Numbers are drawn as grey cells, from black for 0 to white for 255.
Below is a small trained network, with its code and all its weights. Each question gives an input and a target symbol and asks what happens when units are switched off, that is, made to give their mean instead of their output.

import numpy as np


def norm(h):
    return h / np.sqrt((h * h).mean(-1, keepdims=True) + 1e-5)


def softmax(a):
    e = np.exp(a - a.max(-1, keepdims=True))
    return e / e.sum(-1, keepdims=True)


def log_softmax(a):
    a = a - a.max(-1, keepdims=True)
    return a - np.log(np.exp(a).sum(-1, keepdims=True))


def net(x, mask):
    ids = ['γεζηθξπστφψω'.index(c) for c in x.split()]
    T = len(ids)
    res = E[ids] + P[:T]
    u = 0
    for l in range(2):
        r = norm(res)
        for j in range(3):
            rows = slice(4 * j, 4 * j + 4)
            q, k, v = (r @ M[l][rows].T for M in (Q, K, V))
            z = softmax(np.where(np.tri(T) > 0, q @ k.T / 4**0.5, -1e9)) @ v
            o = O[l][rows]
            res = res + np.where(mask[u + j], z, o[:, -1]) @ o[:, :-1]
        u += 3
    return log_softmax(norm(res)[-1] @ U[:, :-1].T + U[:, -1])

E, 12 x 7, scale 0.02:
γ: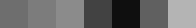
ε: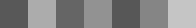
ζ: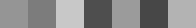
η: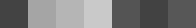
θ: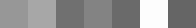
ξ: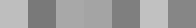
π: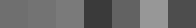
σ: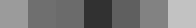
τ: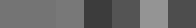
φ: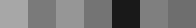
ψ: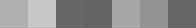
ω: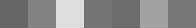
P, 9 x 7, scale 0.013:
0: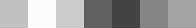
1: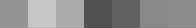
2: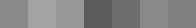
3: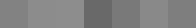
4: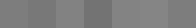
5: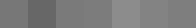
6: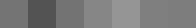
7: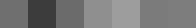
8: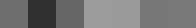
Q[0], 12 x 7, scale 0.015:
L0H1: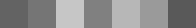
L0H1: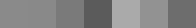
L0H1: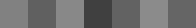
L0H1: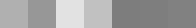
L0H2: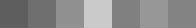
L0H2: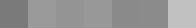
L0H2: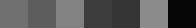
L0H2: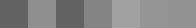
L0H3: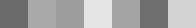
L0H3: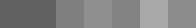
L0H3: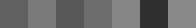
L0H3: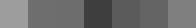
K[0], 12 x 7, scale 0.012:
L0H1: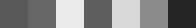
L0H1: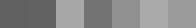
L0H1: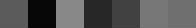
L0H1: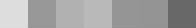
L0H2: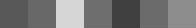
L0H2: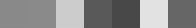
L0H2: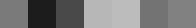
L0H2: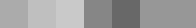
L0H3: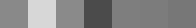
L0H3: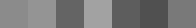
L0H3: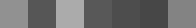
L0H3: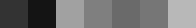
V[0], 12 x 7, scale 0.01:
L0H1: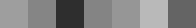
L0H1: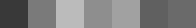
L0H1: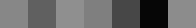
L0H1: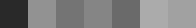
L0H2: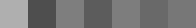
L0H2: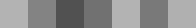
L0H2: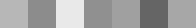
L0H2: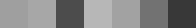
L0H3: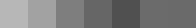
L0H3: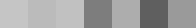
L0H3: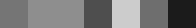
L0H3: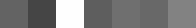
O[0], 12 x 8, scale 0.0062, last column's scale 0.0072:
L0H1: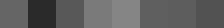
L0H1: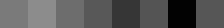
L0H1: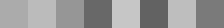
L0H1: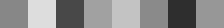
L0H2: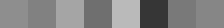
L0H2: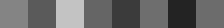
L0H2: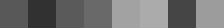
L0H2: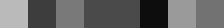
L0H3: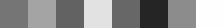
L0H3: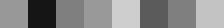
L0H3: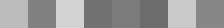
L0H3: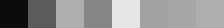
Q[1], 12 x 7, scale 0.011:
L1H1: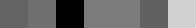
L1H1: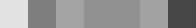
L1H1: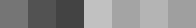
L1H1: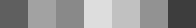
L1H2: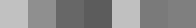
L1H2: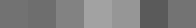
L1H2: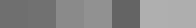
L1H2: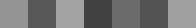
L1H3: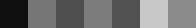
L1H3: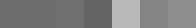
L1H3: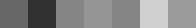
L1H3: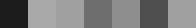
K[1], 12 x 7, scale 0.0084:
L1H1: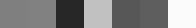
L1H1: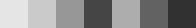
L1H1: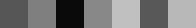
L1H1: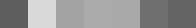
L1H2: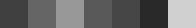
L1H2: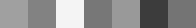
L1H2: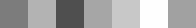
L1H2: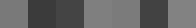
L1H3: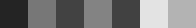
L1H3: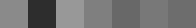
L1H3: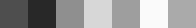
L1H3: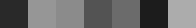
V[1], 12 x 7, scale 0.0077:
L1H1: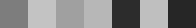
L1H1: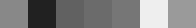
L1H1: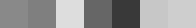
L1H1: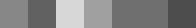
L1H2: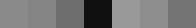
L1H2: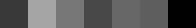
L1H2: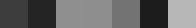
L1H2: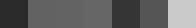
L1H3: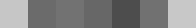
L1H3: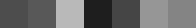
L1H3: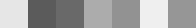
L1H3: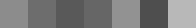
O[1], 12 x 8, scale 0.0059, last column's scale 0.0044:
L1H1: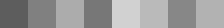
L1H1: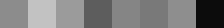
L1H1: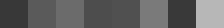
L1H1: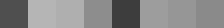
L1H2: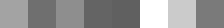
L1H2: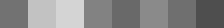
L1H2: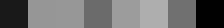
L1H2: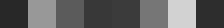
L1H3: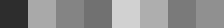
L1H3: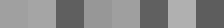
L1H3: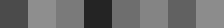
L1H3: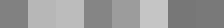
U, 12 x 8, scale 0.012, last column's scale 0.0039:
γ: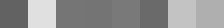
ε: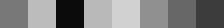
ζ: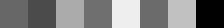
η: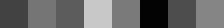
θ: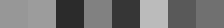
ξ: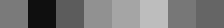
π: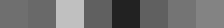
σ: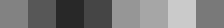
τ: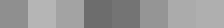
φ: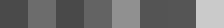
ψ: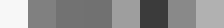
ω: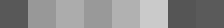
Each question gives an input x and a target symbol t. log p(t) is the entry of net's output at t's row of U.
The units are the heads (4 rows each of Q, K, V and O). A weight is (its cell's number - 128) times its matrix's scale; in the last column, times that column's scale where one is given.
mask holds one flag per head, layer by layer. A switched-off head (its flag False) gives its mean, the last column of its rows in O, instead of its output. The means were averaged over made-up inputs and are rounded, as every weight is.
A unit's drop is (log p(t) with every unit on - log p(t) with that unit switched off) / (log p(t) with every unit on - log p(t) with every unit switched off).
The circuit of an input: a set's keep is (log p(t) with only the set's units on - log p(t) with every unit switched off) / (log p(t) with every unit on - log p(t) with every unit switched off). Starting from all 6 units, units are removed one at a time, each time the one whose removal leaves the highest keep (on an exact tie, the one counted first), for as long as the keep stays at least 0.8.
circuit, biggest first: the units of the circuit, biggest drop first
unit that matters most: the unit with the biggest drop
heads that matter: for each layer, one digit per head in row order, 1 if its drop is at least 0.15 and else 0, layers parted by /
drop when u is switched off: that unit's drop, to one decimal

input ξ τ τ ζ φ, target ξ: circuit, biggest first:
L0H2
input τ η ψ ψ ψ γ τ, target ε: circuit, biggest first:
L0H3, L1H3
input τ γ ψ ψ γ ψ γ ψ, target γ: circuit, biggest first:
L1H2, L0H3
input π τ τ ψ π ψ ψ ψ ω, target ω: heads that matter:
111 / 101
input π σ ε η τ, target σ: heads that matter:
011 / 000
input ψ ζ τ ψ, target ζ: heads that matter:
011 / 011
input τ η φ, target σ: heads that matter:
110 / 000
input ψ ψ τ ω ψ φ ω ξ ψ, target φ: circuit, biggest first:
L0H2, L1H2
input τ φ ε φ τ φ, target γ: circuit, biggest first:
L0H2, L0H3
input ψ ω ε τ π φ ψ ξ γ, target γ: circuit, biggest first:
L0H1, L0H3
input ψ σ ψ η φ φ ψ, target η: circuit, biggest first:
L0H1, L1H2, L0H2, L0H3
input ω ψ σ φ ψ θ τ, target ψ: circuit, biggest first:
L0H3, L1H2, L1H3
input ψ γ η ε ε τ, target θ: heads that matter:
011 / 000
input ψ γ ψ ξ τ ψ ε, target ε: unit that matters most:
L0H1
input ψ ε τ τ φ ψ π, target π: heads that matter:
010 / 000
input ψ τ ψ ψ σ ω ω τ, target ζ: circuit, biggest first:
L0H3, L0H2
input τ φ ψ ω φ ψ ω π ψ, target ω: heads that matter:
111 / 110
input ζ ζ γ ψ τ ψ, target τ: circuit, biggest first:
L1H2, L0H2
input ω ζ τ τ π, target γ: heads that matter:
001 / 000
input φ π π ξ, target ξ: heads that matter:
100 / 000
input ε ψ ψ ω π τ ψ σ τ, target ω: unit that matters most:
L0H2
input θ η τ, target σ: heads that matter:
010 / 000
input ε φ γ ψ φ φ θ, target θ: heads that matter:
001 / 001
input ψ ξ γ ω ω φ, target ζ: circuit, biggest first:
L0H3, L0H1
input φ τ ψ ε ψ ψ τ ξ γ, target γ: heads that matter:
110 / 000
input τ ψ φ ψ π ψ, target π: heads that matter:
010 / 010
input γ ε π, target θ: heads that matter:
110 / 011
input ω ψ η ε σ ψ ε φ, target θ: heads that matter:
011 / 000
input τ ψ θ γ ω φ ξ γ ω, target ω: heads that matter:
110 / 100
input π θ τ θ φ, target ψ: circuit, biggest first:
L1H2
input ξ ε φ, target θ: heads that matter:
111 / 001
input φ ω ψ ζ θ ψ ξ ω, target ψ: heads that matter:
011 / 010
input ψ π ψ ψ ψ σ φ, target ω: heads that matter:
010 / 100
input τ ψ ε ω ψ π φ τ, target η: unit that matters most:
L0H2
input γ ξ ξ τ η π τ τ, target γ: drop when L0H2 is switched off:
0.2
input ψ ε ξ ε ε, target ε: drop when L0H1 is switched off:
0.8
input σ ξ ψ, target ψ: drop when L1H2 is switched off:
-0.1
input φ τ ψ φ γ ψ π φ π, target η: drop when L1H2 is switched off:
0.0
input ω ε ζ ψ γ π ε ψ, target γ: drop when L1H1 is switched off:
0.1
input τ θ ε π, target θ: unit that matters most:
L0H3
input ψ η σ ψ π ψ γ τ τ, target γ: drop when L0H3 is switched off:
0.2
